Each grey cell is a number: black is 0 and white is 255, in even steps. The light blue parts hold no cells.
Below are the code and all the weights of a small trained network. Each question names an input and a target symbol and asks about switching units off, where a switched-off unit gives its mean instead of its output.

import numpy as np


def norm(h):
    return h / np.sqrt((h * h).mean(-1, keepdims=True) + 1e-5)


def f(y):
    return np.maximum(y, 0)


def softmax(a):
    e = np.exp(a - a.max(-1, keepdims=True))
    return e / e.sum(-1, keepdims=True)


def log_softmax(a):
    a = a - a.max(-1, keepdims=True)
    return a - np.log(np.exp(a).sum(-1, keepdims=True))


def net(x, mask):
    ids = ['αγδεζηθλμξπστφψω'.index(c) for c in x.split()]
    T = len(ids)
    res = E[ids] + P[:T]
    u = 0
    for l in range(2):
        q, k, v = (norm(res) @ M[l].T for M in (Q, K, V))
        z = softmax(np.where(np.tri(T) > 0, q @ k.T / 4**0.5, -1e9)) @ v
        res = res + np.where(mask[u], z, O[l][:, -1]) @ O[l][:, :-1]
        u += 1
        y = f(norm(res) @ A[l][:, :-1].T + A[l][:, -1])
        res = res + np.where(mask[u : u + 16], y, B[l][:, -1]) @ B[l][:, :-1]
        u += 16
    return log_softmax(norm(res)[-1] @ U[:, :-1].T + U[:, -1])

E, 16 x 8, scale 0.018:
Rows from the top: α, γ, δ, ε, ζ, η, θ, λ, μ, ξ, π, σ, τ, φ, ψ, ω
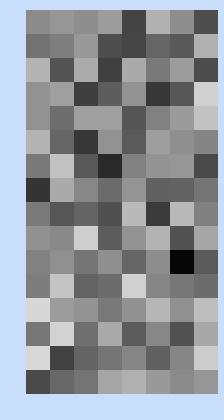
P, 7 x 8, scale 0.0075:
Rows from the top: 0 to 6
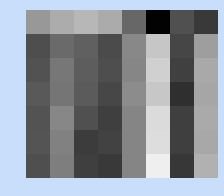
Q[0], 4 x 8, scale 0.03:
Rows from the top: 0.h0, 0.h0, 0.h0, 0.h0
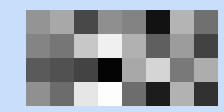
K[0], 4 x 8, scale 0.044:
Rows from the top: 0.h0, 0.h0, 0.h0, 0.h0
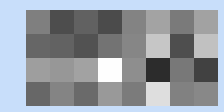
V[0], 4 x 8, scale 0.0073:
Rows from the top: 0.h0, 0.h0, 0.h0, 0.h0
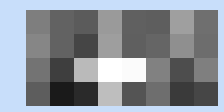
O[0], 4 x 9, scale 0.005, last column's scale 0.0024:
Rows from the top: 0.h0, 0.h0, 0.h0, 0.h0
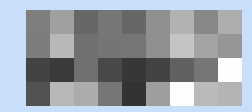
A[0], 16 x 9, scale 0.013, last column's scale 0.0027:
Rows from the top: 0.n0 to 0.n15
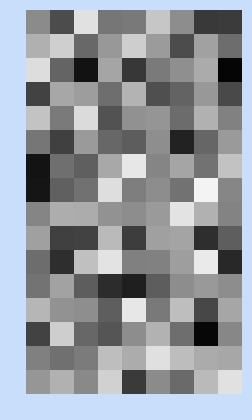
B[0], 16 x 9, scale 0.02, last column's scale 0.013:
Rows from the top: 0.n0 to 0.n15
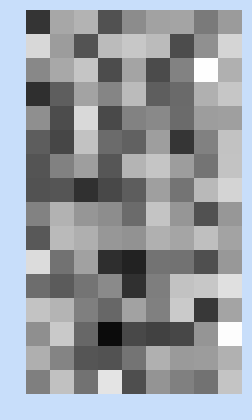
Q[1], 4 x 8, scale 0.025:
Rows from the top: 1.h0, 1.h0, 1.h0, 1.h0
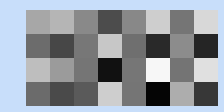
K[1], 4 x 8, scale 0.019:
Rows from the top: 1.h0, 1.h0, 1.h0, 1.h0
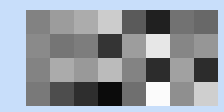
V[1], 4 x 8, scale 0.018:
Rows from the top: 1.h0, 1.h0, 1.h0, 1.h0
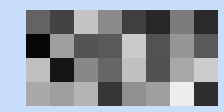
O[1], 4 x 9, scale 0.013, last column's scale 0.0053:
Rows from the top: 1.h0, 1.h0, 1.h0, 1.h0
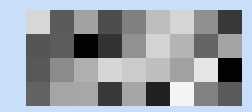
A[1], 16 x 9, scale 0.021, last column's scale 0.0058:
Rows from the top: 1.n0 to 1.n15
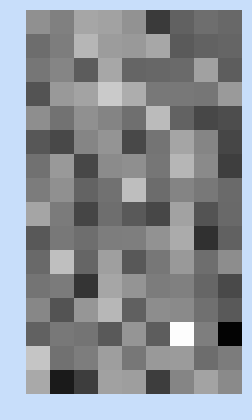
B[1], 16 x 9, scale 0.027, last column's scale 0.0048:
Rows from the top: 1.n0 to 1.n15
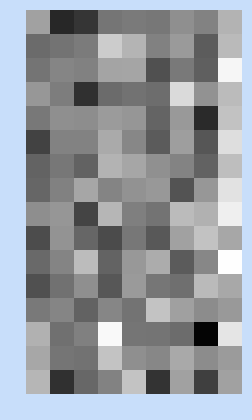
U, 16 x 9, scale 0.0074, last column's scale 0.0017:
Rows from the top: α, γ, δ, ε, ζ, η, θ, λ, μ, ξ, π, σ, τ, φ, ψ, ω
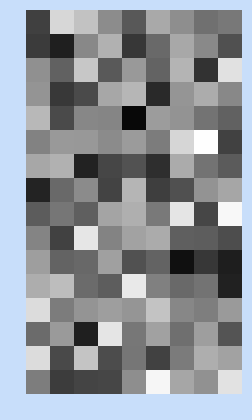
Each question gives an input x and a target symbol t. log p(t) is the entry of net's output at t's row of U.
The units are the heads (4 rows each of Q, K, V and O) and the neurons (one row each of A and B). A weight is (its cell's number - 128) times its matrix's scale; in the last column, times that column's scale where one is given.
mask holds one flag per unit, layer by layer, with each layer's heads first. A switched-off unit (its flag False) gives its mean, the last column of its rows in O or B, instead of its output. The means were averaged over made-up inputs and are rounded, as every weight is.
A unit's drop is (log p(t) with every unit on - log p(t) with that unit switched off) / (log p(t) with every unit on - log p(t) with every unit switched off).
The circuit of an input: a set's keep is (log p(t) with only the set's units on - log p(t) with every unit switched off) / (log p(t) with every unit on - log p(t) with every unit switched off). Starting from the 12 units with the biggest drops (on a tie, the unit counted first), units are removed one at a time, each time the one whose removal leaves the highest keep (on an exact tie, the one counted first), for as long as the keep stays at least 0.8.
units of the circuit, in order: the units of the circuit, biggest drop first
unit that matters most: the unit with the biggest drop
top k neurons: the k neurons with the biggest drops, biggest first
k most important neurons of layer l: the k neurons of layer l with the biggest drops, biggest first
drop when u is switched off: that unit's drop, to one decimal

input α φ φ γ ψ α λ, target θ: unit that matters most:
1.h0
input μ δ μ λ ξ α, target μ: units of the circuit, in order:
(1.h0; 1.n13; 0.n12)
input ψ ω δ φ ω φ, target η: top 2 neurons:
(0.n7; 0.n10)
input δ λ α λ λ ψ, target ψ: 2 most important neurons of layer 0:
(0.n2; 0.n4)
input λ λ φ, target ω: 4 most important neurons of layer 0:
(0.n7; 0.n1; 0.n2; 0.n3)
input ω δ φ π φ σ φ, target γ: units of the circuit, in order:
(0.h0; 0.n11; 1.n5)
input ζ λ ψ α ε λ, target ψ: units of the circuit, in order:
(1.h0; 0.n10; 0.n15)
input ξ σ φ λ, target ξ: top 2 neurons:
(0.n5; 0.n7)
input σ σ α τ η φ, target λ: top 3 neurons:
(0.n7; 0.n12; 1.n11)
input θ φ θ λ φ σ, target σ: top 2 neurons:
(0.n1; 0.n12)
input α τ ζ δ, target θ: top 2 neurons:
(1.n8; 1.n9)
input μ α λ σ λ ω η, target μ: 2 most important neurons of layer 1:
(1.n13; 1.n6)
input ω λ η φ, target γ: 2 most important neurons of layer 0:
(0.n11; 0.n1)
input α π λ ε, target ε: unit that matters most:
0.n13
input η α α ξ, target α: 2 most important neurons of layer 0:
(0.n8; 0.n2)
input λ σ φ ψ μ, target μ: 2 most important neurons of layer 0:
(0.n7; 0.n1)
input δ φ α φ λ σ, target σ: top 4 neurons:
(0.n7; 0.n1; 0.n13; 0.n11)
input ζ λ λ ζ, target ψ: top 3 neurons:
(0.n10; 0.n2; 0.n4)
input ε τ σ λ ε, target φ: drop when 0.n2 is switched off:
-0.1
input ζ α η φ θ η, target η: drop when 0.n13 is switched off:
0.1
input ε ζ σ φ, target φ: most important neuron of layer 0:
(0.n7)
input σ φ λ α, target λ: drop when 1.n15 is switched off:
0.0
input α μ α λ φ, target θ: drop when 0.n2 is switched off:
0.2
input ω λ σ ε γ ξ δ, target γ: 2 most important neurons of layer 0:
(0.n11; 0.n1)
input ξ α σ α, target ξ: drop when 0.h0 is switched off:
0.6
